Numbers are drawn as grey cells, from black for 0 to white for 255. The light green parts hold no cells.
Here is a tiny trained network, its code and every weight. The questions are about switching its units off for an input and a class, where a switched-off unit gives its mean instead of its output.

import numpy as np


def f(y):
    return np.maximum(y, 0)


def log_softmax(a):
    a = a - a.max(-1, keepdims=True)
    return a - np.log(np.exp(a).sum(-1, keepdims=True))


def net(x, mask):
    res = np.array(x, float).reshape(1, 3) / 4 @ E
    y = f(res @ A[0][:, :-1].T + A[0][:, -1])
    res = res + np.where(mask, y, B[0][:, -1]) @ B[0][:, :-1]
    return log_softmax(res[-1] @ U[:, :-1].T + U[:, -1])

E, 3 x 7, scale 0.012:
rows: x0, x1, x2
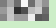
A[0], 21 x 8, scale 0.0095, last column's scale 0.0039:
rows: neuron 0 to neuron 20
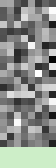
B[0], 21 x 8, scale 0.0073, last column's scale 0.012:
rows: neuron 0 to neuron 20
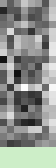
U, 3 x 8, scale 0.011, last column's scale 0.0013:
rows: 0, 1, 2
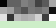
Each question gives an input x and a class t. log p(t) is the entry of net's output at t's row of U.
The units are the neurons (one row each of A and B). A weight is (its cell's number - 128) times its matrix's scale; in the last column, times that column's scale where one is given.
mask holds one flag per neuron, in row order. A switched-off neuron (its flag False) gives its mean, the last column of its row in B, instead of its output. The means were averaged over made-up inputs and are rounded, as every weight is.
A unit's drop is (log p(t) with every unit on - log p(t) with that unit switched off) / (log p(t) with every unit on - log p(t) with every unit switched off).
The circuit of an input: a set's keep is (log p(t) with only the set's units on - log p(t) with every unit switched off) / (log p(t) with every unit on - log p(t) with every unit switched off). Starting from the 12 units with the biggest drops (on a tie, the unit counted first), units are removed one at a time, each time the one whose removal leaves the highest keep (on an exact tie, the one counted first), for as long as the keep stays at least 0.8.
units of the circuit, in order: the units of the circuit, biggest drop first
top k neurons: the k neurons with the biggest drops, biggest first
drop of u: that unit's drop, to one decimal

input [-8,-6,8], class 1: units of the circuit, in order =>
neuron 16
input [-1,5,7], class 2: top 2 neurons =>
neuron 6; neuron 18
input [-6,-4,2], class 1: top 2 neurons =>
neuron 16; neuron 1
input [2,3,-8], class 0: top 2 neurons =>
neuron 14; neuron 9
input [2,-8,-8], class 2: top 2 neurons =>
neuron 12; neuron 5
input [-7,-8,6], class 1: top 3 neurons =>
neuron 16; neuron 9; neuron 1
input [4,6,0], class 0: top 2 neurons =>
neuron 1; neuron 8
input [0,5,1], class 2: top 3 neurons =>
neuron 6; neuron 17; neuron 13
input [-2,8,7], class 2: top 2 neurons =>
neuron 6; neuron 18
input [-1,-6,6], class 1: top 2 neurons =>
neuron 9; neuron 16
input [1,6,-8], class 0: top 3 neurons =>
neuron 14; neuron 8; neuron 9
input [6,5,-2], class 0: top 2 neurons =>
neuron 1; neuron 8
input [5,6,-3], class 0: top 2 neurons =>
neuron 8; neuron 1
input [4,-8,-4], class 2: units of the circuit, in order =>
neuron 12
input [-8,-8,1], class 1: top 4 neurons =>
neuron 16; neuron 1; neuron 14; neuron 8
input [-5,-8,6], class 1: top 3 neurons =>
neuron 16; neuron 9; neuron 1
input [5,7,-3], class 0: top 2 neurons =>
neuron 8; neuron 1
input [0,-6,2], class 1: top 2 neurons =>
neuron 1; neuron 14
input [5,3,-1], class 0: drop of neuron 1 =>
0.2
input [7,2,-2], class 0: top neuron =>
neuron 1
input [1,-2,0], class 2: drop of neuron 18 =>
-0.1
